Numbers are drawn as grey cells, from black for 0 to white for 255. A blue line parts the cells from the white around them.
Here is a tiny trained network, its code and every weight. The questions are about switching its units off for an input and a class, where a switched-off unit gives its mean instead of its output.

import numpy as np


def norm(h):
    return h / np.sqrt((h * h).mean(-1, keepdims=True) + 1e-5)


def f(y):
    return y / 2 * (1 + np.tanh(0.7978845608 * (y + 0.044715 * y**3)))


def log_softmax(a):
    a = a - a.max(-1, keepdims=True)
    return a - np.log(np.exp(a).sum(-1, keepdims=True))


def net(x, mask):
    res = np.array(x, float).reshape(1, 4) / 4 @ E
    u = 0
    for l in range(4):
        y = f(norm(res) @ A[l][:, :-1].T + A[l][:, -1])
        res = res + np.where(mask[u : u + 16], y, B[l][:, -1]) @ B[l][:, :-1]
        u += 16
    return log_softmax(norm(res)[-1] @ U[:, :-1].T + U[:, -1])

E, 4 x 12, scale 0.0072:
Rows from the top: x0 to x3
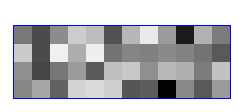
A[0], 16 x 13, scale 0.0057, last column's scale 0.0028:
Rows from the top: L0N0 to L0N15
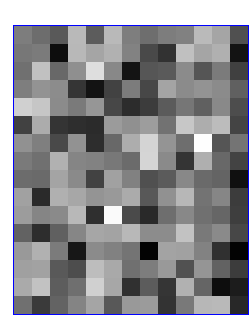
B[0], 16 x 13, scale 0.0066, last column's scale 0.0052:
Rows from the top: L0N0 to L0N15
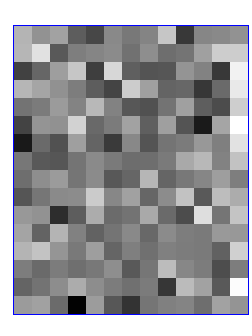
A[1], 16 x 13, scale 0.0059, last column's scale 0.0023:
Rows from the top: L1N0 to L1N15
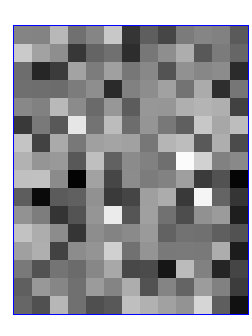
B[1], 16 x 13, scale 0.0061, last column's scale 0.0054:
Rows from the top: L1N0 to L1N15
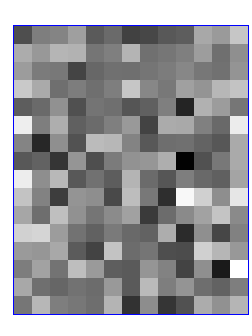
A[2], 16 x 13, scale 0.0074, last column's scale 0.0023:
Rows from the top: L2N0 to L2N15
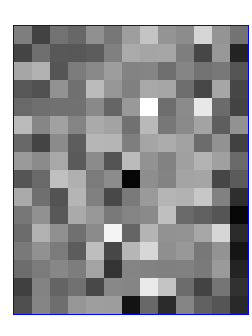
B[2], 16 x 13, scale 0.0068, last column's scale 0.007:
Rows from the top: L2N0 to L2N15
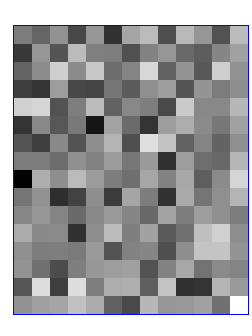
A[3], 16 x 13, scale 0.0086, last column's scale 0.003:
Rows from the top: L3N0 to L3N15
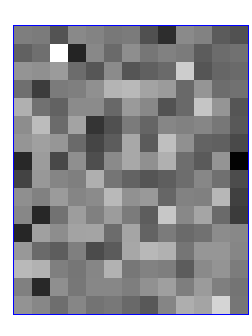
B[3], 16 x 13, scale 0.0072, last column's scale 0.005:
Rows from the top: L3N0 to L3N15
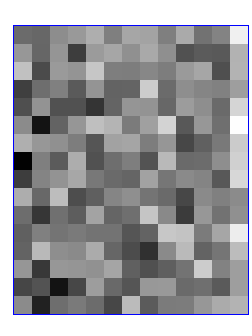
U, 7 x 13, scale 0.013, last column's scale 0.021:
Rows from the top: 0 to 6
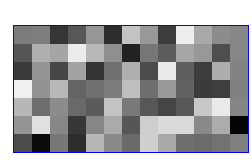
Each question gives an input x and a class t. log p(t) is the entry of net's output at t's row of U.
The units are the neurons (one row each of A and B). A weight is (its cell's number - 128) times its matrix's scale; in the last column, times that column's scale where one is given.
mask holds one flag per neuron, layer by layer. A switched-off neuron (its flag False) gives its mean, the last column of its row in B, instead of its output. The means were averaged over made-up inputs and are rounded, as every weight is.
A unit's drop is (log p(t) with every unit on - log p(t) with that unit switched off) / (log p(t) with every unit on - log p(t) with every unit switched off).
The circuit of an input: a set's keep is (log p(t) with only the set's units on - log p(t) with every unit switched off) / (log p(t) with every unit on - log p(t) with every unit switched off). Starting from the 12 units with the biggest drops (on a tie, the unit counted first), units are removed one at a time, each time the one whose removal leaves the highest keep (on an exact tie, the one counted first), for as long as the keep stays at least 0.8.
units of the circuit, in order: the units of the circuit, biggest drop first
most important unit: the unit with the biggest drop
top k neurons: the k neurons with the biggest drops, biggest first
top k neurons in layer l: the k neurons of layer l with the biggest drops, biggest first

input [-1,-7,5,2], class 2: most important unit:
L0N5
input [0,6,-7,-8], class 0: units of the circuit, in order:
L1N9, L1N3
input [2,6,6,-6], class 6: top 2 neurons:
L0N9, L1N6
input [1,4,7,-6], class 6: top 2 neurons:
L0N9, L1N6
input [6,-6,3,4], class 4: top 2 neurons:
L0N1, L0N3
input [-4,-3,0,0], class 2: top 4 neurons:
L0N5, L1N5, L0N15, L1N9
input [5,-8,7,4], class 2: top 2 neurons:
L0N5, L0N6
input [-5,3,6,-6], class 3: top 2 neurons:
L0N3, L1N8
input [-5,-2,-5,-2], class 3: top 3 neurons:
L0N3, L0N12, L1N8
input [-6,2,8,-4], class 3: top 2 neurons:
L0N3, L0N6
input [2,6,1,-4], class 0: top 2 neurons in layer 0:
L0N5, L0N7
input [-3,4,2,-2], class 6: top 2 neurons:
L0N9, L1N6
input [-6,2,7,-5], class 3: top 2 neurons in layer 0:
L0N3, L0N6
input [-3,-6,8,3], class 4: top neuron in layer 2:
L2N11
